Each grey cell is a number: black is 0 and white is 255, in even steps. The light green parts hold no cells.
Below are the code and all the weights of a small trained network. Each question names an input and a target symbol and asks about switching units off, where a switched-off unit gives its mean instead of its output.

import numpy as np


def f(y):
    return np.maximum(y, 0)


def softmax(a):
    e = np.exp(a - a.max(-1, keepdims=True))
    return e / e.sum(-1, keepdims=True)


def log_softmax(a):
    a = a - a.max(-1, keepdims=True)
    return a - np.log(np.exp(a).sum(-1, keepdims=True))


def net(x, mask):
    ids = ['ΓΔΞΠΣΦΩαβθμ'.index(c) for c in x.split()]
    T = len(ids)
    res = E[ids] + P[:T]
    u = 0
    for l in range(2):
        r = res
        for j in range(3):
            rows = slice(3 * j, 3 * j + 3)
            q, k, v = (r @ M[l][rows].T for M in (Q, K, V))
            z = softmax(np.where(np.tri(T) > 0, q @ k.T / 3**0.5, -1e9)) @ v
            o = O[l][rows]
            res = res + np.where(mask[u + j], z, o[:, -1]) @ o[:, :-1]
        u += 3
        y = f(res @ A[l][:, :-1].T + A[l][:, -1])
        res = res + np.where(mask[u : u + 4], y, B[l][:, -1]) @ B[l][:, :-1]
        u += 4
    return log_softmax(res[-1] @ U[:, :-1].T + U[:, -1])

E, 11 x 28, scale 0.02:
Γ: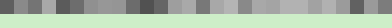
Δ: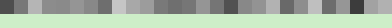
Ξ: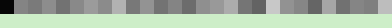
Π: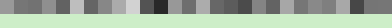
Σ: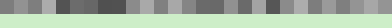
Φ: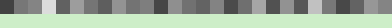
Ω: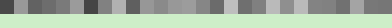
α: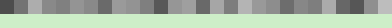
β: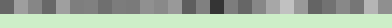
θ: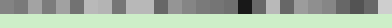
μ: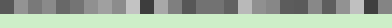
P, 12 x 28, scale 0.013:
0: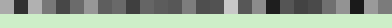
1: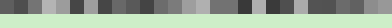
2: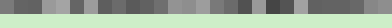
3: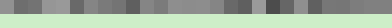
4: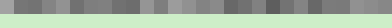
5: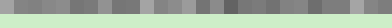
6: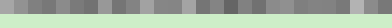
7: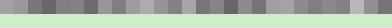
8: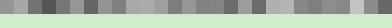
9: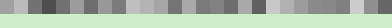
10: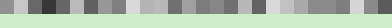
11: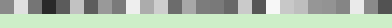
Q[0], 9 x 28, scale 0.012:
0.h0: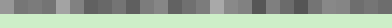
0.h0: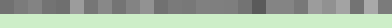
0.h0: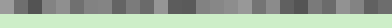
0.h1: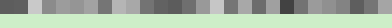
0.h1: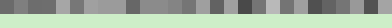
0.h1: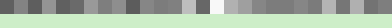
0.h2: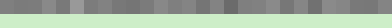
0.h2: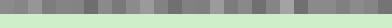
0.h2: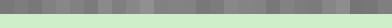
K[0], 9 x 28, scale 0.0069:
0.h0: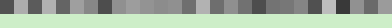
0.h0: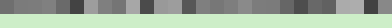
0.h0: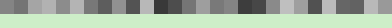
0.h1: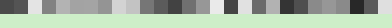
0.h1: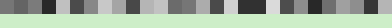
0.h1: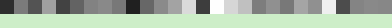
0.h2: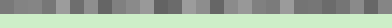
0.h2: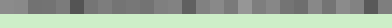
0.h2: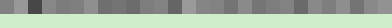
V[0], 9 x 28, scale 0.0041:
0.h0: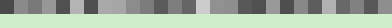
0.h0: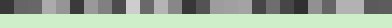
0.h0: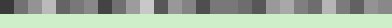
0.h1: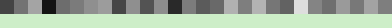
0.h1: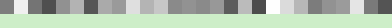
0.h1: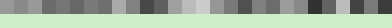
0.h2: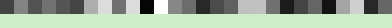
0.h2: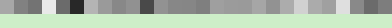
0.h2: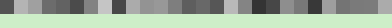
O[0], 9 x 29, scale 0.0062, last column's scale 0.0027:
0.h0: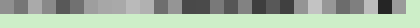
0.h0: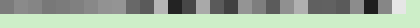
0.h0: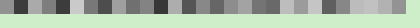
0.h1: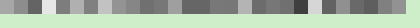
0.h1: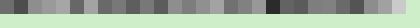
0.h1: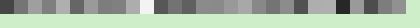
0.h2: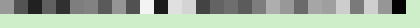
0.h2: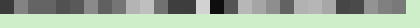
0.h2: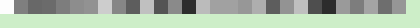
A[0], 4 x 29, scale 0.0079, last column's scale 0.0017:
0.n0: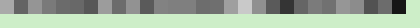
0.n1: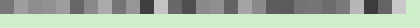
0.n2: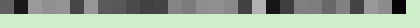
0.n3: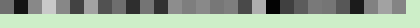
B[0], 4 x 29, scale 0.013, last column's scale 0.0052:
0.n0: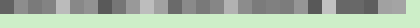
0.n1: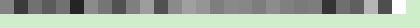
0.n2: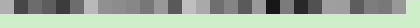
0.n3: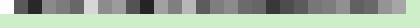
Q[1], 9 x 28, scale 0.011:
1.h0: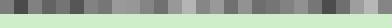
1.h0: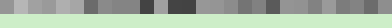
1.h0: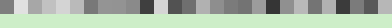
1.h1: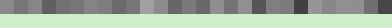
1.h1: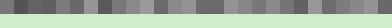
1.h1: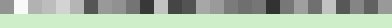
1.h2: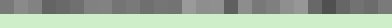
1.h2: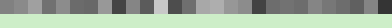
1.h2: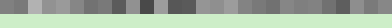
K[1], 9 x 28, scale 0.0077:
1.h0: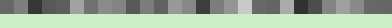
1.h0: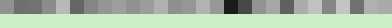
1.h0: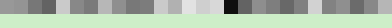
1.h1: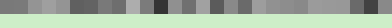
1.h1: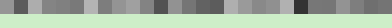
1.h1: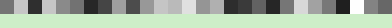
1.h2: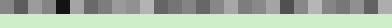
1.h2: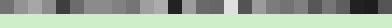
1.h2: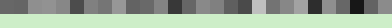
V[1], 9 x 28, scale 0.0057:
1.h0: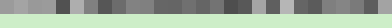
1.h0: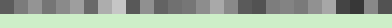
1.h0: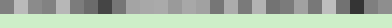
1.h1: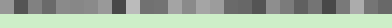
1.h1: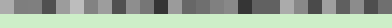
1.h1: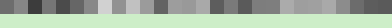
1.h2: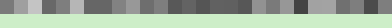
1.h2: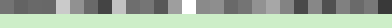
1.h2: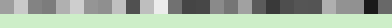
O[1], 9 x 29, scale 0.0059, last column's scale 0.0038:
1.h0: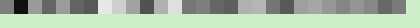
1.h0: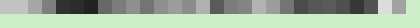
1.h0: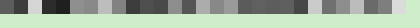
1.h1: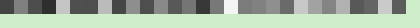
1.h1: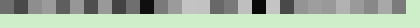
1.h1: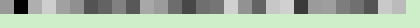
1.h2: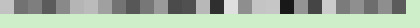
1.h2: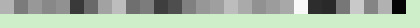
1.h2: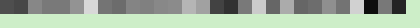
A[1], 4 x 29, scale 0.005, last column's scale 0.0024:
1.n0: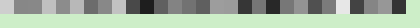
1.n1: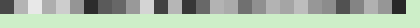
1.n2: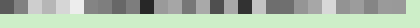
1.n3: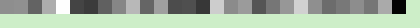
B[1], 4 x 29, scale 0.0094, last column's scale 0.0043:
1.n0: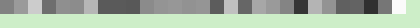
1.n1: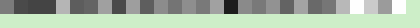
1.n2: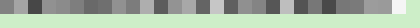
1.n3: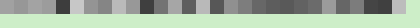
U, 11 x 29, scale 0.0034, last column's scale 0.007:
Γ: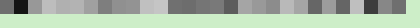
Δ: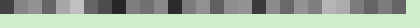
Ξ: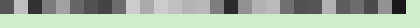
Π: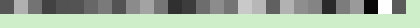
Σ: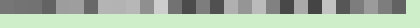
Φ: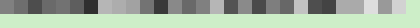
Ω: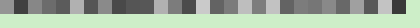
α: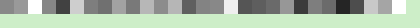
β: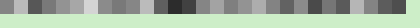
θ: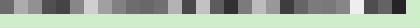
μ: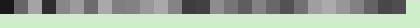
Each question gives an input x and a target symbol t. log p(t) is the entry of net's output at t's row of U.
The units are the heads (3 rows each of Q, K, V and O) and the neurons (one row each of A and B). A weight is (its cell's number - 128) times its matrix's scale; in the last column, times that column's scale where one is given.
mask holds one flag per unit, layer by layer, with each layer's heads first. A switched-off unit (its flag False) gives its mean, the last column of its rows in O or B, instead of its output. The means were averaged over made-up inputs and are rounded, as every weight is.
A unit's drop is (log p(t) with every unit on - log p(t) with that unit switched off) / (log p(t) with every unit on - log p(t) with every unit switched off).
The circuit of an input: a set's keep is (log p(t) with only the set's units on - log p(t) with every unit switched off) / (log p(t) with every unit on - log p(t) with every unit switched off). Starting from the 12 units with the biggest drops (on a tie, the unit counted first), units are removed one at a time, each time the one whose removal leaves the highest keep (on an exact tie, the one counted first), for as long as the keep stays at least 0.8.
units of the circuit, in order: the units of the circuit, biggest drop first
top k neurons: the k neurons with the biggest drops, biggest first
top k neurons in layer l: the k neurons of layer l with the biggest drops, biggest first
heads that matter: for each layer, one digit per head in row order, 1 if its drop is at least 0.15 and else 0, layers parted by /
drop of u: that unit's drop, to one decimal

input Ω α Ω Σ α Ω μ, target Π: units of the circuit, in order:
0.n1; 1.h1
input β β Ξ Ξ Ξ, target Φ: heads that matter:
000 / 000
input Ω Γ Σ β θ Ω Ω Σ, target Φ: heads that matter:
100 / 000
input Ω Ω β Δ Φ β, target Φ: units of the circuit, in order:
1.n1; 1.h2
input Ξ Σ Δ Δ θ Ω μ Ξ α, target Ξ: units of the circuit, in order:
0.h0; 0.n1; 1.h0; 1.h2
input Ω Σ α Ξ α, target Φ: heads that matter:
110 / 000
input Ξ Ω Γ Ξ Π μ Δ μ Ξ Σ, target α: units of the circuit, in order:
0.n1; 1.h2; 1.n3
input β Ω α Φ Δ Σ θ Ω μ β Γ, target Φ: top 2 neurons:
0.n1; 1.n0
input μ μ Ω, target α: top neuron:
0.n3
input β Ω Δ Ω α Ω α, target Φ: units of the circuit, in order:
1.n1; 1.h2
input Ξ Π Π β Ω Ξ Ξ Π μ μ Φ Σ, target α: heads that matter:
011 / 001
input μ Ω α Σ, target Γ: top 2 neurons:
0.n1; 0.n0
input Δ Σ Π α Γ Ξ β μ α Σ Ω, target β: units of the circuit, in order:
0.h0; 0.n1; 1.h0; 1.h1
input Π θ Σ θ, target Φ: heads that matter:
110 / 000
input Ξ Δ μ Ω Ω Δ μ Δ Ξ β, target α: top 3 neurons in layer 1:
1.n3; 1.n0; 1.n1
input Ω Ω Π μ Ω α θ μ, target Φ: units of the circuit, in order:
0.n1
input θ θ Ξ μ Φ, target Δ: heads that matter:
110 / 110
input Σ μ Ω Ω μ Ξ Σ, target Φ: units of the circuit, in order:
1.h2; 0.n1
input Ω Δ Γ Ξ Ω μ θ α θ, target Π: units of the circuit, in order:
0.h0; 0.n1; 1.h1
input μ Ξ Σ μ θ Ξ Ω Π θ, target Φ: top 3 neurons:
0.n1; 1.n1; 0.n3
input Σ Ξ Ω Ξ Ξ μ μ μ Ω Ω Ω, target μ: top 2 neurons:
0.n1; 0.n0
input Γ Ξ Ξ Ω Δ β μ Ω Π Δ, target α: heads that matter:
111 / 111
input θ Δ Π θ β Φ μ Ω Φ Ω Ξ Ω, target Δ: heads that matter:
110 / 110
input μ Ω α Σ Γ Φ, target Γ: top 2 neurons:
0.n1; 0.n0
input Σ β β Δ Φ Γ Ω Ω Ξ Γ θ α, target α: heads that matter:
110 / 000
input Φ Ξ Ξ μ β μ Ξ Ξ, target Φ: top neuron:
0.n1
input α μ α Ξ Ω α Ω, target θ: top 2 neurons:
0.n1; 0.n0
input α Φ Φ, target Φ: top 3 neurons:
1.n1; 0.n3; 1.n2
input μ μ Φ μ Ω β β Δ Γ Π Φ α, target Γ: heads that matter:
101 / 110
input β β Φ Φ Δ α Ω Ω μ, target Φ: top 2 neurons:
0.n1; 1.n0
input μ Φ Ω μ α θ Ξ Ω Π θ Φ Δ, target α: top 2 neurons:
0.n1; 0.n3
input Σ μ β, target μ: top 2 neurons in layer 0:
0.n1; 0.n0
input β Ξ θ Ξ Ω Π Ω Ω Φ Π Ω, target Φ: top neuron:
1.n1
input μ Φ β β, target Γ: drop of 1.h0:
0.2
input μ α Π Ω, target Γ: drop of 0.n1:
0.8
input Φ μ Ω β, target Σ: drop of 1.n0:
0.0
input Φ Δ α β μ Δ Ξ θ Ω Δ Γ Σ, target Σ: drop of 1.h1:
0.2
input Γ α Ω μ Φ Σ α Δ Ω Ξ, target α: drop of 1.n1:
0.2
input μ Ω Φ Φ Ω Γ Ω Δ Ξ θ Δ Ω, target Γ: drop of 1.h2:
0.1
